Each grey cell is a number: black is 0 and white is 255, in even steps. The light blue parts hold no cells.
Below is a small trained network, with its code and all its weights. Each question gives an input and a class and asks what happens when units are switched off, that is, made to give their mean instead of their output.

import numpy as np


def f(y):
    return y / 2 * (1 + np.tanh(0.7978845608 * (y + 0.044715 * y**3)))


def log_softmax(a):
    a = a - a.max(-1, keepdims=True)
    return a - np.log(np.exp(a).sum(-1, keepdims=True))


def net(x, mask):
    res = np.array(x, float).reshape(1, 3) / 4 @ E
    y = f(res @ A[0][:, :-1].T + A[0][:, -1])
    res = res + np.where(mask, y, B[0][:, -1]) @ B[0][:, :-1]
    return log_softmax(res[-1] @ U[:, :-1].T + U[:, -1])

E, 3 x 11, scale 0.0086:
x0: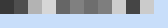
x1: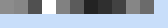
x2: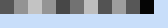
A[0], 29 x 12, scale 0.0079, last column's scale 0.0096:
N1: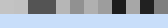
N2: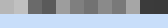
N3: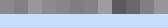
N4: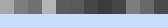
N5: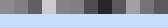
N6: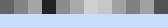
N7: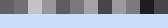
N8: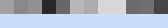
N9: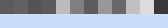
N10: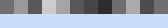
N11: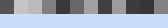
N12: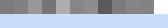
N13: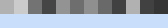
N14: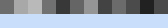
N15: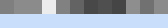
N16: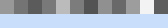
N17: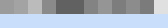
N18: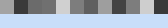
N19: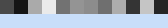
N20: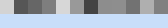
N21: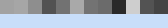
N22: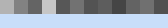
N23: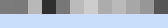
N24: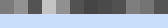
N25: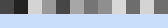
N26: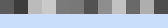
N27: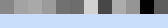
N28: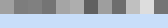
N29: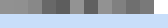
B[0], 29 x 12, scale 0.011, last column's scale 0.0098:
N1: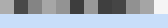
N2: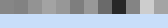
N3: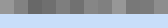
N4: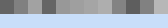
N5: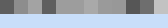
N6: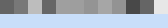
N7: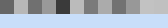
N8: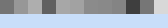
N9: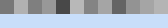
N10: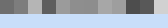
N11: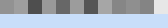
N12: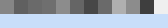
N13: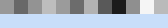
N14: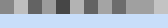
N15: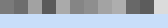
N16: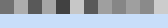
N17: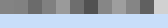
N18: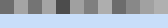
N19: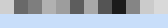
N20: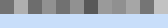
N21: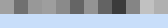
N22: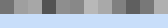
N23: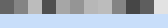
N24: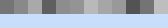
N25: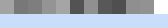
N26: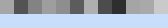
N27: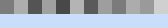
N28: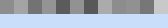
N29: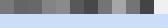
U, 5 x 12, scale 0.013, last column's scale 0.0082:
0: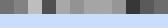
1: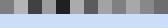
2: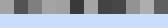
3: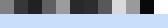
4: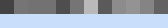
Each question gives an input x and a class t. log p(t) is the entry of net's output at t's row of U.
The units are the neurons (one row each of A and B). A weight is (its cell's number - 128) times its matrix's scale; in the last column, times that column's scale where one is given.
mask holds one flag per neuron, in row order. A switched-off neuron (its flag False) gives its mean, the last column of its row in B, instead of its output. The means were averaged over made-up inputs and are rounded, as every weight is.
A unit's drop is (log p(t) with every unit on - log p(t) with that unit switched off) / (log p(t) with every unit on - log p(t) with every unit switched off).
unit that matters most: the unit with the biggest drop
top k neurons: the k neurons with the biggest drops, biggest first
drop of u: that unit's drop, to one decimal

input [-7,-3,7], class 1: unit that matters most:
N27
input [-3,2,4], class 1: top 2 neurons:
[N27 N14]
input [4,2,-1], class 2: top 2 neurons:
[N19 N26]
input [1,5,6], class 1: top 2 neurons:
[N27 N14]
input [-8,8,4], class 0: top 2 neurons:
[N10 N5]
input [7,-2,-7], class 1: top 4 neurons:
[N16 N1 N28 N9]
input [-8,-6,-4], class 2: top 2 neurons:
[N1 N13]
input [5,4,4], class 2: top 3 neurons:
[N19 N26 N23]
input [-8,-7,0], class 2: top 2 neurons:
[N1 N13]
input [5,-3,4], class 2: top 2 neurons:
[N25 N19]
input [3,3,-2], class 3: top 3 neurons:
[N23 N6 N8]
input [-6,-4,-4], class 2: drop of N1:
0.2
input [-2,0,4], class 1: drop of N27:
0.1
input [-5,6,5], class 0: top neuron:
[N10]
